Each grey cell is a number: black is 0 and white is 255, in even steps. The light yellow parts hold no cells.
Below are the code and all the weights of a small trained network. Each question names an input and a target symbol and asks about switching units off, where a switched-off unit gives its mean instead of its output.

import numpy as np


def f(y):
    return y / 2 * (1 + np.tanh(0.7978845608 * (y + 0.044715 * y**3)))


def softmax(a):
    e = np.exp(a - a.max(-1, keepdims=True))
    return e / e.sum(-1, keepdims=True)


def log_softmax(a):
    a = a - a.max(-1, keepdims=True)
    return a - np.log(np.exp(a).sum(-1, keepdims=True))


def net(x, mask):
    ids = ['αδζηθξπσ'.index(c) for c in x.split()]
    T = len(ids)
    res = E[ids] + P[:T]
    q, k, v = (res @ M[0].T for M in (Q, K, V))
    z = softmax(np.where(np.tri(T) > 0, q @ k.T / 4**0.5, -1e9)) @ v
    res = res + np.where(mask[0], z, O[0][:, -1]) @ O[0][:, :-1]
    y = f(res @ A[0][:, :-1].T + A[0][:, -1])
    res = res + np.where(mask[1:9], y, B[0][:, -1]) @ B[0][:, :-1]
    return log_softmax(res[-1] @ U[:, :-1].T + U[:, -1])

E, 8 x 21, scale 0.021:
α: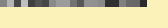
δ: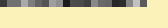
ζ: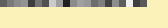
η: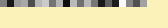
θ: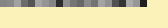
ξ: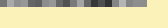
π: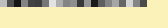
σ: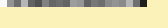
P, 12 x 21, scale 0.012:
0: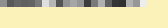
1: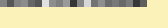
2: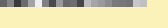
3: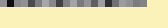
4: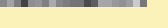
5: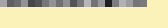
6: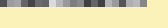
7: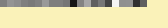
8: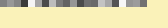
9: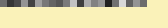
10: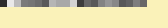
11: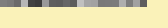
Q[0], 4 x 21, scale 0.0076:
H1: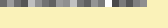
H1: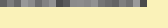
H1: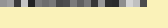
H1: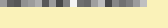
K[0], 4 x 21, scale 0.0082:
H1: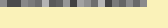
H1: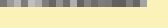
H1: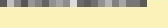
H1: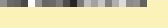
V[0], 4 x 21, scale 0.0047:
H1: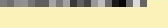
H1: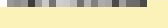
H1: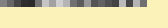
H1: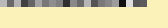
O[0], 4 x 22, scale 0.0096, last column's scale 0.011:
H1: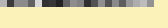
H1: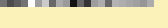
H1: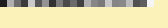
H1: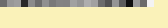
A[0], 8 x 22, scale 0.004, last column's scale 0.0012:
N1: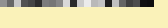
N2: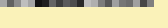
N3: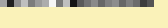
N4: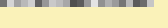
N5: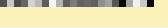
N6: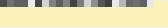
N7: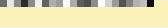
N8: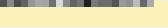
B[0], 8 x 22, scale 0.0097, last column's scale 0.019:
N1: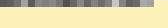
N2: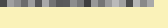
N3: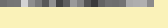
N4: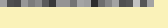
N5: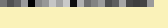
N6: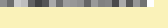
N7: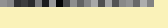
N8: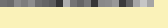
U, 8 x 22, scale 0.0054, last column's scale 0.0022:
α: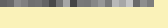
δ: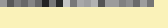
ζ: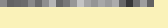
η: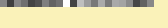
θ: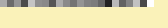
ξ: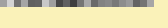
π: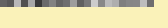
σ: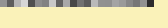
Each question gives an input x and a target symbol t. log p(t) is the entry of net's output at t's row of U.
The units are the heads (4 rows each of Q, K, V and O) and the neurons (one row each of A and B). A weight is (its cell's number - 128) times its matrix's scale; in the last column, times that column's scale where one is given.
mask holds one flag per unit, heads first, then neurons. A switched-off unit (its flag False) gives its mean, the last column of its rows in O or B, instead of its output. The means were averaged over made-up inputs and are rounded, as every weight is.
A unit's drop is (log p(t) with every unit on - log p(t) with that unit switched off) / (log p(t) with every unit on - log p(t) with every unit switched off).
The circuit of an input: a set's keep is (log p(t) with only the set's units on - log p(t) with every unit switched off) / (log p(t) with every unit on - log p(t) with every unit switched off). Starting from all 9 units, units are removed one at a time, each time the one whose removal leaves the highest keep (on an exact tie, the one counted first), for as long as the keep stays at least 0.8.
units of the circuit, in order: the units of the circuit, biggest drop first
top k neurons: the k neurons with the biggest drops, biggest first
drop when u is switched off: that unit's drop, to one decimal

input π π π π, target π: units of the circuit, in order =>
H1, N5, N4
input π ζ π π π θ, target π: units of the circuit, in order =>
H1, N5, N2
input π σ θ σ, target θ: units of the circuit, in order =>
H1, N6
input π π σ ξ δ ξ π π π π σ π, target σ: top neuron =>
N3
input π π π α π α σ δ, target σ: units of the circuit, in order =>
H1, N5
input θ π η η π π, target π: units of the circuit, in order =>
H1, N2, N5
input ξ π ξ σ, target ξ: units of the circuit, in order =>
H1, N6
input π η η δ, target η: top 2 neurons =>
N4, N5
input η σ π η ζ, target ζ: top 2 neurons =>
N1, N6
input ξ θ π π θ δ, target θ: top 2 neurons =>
N6, N1
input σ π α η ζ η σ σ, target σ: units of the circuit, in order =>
H1, N1
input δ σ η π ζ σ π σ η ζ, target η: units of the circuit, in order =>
H1, N4
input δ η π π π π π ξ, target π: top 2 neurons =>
N5, N6
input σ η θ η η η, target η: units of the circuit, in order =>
H1, N4, N6
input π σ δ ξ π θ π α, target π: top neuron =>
N2
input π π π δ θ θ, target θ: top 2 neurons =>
N6, N5
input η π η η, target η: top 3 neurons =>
N4, N2, N6
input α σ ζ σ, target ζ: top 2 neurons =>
N1, N6
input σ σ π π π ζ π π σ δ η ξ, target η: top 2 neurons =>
N4, N6
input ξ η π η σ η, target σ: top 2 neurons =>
N4, N3
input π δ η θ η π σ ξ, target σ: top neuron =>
N6
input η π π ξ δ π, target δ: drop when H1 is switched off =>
1.1
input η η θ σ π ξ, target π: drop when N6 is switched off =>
0.1
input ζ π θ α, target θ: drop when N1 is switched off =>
-0.1
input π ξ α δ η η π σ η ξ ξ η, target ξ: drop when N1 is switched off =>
0.0
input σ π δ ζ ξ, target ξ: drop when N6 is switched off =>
0.2
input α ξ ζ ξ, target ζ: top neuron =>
N1
